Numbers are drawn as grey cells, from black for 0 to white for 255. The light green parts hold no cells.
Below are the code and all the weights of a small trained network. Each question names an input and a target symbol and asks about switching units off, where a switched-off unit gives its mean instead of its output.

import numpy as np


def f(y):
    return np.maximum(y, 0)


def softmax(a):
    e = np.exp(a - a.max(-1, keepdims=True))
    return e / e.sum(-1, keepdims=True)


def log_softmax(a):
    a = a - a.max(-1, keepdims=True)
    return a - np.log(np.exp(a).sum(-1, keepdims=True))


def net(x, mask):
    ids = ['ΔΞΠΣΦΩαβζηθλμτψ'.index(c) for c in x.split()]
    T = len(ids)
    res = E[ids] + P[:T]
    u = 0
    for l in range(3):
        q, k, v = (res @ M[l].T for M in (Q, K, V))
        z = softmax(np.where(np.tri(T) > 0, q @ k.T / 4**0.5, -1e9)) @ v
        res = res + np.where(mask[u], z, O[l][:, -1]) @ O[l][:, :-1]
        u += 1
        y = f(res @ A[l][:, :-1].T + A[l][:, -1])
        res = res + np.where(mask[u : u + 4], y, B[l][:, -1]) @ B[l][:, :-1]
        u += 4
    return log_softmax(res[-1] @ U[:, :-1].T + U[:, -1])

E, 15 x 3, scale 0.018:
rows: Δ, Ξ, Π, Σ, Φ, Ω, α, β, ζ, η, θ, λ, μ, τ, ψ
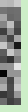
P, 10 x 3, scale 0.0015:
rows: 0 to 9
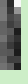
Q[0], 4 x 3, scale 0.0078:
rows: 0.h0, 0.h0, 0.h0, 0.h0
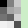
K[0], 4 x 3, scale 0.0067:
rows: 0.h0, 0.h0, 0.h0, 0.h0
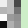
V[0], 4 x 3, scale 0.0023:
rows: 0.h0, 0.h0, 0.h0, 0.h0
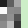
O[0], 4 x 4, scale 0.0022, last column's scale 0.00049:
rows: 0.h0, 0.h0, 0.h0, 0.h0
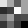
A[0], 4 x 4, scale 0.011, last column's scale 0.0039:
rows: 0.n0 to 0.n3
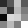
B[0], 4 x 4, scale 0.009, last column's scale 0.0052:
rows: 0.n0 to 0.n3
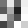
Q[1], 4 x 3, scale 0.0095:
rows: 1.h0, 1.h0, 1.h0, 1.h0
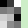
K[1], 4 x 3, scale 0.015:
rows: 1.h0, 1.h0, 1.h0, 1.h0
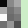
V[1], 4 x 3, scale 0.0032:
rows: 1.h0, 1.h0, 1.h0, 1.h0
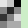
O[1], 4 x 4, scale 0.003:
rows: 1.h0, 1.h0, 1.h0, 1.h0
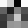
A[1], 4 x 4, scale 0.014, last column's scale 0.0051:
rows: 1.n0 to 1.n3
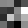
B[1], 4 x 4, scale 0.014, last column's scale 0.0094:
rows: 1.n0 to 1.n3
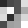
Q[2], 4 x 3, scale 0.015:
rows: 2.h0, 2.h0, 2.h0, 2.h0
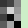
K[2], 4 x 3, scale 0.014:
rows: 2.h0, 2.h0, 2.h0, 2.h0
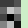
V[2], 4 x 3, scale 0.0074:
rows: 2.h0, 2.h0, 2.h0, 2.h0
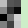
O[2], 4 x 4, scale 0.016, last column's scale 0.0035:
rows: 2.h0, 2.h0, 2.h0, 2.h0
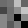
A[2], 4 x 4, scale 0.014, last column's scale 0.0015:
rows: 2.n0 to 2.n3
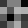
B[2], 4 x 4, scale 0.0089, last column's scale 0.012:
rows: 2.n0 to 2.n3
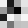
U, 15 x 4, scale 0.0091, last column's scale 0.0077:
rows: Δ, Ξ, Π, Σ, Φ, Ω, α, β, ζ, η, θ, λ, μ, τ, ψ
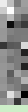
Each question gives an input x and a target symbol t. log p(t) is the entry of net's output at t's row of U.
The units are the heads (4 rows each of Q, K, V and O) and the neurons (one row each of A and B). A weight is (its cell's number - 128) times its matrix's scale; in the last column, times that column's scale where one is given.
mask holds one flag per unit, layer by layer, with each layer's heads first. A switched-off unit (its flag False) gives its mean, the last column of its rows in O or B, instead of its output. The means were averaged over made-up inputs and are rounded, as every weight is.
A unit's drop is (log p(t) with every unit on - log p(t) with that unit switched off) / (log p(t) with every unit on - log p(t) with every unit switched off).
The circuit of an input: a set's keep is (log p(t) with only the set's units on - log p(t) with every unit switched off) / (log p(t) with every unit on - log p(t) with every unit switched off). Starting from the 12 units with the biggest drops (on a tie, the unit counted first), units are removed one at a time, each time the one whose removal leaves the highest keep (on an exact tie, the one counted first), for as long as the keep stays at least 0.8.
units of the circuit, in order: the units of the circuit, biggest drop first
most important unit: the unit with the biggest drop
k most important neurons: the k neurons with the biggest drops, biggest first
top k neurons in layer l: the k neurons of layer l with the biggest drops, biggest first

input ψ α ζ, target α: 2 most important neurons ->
[0.n3; 0.n0]
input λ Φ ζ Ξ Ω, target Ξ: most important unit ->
0.n2
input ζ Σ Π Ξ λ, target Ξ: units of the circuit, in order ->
[0.n2; 1.n1; 2.h0]
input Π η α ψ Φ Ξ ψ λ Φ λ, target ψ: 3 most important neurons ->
[1.n3; 0.n3; 0.n1]
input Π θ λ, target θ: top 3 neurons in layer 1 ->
[1.n0; 1.n3; 1.n2]
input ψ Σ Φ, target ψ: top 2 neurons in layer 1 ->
[1.n3; 1.n2]
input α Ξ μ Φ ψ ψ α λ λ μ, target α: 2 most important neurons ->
[0.n3; 1.n3]
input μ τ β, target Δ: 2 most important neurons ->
[0.n2; 0.n3]
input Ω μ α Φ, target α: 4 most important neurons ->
[1.n3; 1.n0; 1.n2; 1.n1]
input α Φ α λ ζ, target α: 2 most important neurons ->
[0.n0; 0.n3]
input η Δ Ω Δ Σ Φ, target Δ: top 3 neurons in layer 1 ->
[1.n1; 1.n2; 1.n0]
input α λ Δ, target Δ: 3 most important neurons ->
[1.n0; 2.n2; 1.n2]
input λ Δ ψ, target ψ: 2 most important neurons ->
[1.n3; 0.n3]
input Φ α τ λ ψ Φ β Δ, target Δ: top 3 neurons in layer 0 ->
[0.n2; 0.n3; 0.n1]
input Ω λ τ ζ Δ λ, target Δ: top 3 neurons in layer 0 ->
[0.n2; 0.n0; 0.n1]
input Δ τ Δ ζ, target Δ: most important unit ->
1.n1
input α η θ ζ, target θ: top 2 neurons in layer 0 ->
[0.n0; 0.n2]
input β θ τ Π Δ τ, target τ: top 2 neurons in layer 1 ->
[1.n2; 1.n0]
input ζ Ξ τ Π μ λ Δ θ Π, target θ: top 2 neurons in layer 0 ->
[0.n2; 0.n3]
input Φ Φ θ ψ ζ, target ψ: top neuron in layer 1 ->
[1.n3]
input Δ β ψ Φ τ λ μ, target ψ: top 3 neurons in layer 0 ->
[0.n3; 0.n1; 0.n0]
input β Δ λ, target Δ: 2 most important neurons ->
[0.n2; 1.n0]
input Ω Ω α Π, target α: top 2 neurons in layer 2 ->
[2.n3; 2.n2]
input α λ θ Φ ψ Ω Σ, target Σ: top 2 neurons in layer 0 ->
[0.n3; 0.n1]
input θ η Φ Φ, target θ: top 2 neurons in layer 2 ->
[2.n3; 2.n0]
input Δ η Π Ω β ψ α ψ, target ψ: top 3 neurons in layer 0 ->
[0.n2; 0.n3; 0.n0]
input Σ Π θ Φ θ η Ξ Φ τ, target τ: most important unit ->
2.n2
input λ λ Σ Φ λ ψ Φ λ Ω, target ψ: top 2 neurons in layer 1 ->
[1.n3; 1.n2]
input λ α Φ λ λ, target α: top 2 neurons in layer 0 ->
[0.n3; 0.n1]
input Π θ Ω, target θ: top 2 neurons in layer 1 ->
[1.n0; 1.n3]
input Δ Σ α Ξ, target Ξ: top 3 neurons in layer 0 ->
[0.n2; 0.n0; 0.n1]
